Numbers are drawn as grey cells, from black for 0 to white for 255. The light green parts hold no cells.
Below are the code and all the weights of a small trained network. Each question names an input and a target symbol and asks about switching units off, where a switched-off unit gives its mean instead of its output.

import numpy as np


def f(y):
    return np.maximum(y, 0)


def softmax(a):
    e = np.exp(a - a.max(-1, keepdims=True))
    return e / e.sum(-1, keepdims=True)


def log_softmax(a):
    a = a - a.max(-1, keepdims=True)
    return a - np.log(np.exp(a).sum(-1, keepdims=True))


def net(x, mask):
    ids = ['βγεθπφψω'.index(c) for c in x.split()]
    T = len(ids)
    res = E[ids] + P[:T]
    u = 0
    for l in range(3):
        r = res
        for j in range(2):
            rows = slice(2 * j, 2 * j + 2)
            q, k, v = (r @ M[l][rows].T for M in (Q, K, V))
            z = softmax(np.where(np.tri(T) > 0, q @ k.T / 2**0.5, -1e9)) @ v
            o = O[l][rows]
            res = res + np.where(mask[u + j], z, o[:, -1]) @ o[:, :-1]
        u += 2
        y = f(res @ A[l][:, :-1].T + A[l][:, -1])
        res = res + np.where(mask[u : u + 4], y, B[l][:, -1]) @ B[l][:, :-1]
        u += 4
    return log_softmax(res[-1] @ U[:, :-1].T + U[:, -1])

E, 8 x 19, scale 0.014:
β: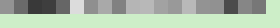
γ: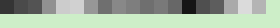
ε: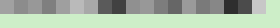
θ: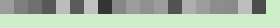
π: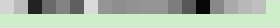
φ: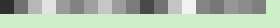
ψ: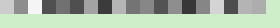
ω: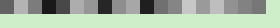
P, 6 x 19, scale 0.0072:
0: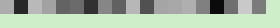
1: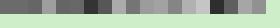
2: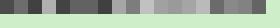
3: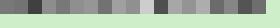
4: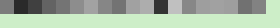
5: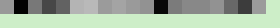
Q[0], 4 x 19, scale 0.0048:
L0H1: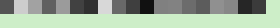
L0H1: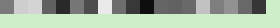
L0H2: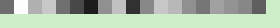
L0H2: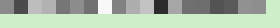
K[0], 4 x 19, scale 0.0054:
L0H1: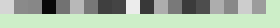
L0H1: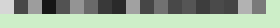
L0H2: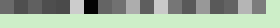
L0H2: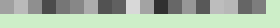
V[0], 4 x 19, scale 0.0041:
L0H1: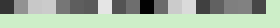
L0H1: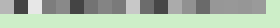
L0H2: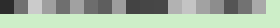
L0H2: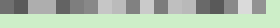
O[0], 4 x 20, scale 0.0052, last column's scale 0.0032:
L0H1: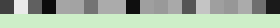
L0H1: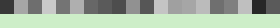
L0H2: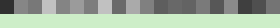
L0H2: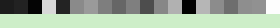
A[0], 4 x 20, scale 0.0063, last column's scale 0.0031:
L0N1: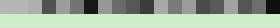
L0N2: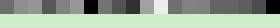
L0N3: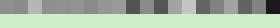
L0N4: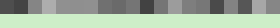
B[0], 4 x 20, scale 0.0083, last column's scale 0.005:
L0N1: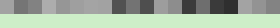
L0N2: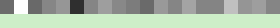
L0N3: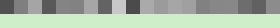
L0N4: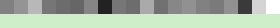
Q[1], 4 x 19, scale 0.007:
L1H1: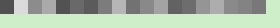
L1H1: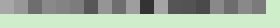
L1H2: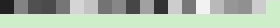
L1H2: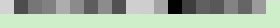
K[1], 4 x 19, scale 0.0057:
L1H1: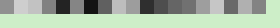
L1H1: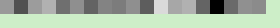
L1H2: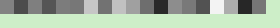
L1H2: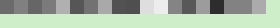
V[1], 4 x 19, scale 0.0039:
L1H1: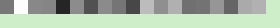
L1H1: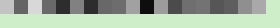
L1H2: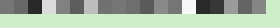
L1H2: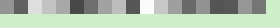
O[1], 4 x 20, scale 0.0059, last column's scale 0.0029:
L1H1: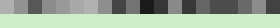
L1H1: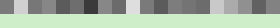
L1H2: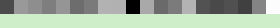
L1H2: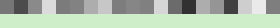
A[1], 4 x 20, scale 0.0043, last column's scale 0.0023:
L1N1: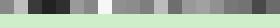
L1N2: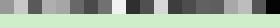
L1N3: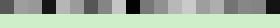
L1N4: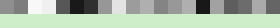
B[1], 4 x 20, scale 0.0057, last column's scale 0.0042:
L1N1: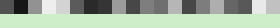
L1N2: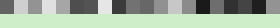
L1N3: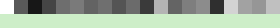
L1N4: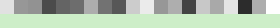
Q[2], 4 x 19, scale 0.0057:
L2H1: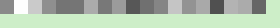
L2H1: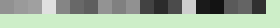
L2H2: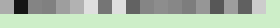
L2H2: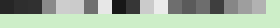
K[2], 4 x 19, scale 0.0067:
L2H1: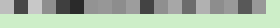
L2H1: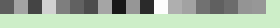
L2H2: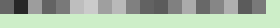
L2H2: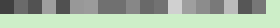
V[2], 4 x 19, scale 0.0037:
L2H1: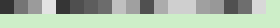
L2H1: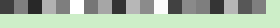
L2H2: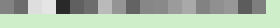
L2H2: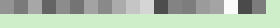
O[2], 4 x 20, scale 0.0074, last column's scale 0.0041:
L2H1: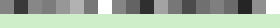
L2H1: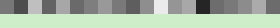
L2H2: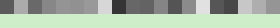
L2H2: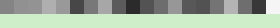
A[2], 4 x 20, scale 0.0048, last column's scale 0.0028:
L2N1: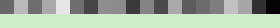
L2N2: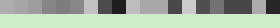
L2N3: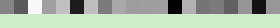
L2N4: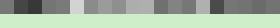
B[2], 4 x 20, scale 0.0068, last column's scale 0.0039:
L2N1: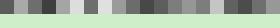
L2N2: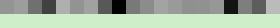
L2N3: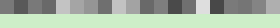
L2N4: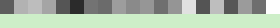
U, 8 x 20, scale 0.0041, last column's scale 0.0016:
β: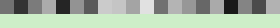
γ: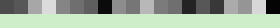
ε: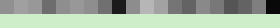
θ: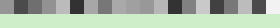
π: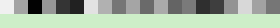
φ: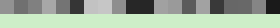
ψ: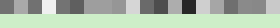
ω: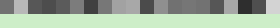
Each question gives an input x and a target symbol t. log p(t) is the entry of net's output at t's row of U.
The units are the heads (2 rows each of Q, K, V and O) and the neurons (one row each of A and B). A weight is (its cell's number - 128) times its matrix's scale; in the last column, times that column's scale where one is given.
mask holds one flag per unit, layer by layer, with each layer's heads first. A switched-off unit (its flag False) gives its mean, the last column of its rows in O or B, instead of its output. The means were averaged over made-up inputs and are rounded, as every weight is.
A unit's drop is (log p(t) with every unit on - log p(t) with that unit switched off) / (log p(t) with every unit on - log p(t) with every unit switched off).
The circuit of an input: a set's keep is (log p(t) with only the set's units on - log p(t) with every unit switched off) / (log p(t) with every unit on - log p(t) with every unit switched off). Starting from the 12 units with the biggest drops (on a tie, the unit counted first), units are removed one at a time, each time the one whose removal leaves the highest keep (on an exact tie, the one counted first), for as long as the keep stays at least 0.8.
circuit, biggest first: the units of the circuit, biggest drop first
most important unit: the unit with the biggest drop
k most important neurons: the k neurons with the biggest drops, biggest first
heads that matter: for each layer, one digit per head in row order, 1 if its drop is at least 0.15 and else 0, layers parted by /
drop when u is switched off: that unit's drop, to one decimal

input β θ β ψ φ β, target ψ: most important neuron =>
[L1N1]
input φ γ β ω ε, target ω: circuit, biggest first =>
[L0H1; L1H2; L1N3]
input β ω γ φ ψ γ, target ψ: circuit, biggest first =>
[L0H1; L2H1]
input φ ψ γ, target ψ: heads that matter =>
10 / 01 / 00
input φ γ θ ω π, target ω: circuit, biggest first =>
[L1H2; L0H1]
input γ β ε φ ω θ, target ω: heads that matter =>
10 / 01 / 00
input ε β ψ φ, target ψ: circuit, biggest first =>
[L2H1; L1H2; L1N4]
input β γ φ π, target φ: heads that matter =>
10 / 00 / 00
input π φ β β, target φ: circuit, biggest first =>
[L0H1; L0N2; L1H1]
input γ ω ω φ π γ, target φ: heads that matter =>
01 / 10 / 01
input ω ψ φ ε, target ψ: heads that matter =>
11 / 01 / 10
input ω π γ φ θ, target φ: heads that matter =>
10 / 00 / 01
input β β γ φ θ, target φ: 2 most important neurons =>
[L1N4; L0N4]
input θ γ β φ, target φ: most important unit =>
L2H2
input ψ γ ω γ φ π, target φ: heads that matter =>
10 / 00 / 01
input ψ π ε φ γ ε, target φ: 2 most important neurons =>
[L1N4; L0N4]
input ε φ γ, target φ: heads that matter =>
10 / 00 / 00
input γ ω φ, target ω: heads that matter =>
00 / 01 / 00
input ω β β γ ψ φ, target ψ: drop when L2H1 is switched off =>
0.6
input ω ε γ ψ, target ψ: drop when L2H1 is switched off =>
0.6
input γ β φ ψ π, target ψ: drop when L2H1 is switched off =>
0.4
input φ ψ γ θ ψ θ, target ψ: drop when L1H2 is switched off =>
0.8
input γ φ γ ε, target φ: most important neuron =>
[L0N4]
